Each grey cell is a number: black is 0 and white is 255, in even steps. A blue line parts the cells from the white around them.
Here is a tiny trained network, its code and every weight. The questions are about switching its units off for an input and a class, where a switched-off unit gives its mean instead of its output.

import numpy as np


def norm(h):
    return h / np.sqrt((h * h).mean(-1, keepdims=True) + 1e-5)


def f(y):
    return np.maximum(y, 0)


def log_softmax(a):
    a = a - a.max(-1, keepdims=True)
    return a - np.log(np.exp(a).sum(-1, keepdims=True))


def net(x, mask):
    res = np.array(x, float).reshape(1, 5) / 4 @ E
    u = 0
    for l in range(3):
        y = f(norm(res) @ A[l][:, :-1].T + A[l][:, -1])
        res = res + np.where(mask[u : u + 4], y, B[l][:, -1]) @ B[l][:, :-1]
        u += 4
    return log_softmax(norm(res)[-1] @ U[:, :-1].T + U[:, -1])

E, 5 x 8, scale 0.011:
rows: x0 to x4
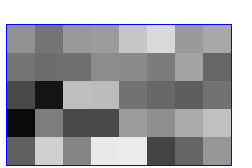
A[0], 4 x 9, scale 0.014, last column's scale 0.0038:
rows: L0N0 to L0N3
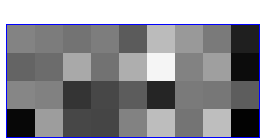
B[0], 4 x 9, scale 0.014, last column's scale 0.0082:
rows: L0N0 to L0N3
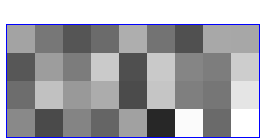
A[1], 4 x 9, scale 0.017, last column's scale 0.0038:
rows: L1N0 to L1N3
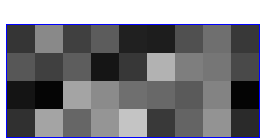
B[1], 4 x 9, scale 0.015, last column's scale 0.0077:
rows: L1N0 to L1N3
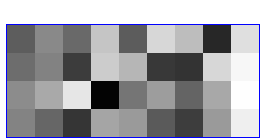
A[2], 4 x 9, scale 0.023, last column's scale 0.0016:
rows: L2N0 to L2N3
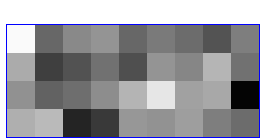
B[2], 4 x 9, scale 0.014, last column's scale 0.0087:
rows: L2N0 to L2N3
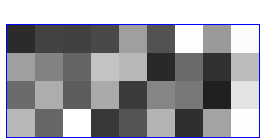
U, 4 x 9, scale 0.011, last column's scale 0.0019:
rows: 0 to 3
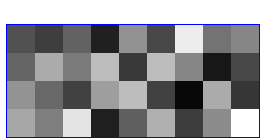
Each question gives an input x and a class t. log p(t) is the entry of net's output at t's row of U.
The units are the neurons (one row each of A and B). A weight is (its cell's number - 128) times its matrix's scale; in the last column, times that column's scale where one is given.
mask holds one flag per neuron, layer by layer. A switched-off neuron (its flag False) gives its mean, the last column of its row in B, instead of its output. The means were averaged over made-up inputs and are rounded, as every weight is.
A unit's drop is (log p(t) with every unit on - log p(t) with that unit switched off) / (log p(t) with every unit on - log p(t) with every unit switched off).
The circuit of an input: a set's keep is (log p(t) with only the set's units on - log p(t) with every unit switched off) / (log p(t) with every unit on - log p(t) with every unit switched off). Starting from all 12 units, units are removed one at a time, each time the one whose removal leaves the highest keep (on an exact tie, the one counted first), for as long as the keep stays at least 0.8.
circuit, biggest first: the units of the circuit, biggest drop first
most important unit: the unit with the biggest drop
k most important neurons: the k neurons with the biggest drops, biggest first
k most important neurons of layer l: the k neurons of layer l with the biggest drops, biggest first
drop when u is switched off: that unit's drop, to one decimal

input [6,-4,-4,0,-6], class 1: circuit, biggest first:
(L2N2)
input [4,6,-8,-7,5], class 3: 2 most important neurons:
(L2N3, L0N3)
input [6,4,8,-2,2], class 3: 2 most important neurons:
(L1N2, L0N2)
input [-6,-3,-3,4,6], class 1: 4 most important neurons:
(L1N0, L0N2, L1N1, L2N0)
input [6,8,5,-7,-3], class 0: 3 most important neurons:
(L2N0, L1N0, L0N2)
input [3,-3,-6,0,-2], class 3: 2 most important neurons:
(L2N3, L1N0)
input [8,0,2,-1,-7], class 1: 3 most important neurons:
(L0N1, L2N2, L1N3)
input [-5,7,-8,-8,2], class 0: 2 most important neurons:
(L2N0, L1N2)
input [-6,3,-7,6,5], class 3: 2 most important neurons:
(L2N3, L2N0)
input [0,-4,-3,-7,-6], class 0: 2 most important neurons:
(L2N0, L1N3)
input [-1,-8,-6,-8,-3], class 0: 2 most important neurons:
(L2N0, L1N2)
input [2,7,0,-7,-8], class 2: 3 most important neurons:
(L1N1, L0N3, L2N1)
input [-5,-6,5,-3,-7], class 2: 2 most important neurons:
(L1N1, L2N2)
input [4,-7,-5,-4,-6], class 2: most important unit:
L2N1
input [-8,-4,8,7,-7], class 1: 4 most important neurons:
(L1N0, L2N3, L0N2, L2N0)
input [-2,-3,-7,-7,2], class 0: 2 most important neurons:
(L2N0, L1N2)
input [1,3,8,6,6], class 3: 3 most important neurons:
(L1N2, L1N1, L2N0)
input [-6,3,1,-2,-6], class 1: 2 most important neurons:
(L1N0, L0N2)
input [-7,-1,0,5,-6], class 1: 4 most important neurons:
(L1N0, L0N2, L2N0, L1N3)
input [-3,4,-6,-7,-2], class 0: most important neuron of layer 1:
(L1N2)
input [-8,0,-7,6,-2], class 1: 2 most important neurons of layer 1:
(L1N0, L1N2)
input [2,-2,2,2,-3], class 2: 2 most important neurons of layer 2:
(L2N1, L2N0)
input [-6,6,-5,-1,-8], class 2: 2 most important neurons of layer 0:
(L0N0, L0N1)
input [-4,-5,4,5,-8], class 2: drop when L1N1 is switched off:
1.7
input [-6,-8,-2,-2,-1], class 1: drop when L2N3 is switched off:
0.1
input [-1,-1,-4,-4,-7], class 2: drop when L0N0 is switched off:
0.0
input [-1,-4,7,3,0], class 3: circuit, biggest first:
(L1N2)
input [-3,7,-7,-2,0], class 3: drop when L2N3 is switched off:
0.2
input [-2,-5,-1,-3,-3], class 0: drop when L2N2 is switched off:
0.1
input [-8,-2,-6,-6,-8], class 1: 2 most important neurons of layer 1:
(L1N0, L1N2)
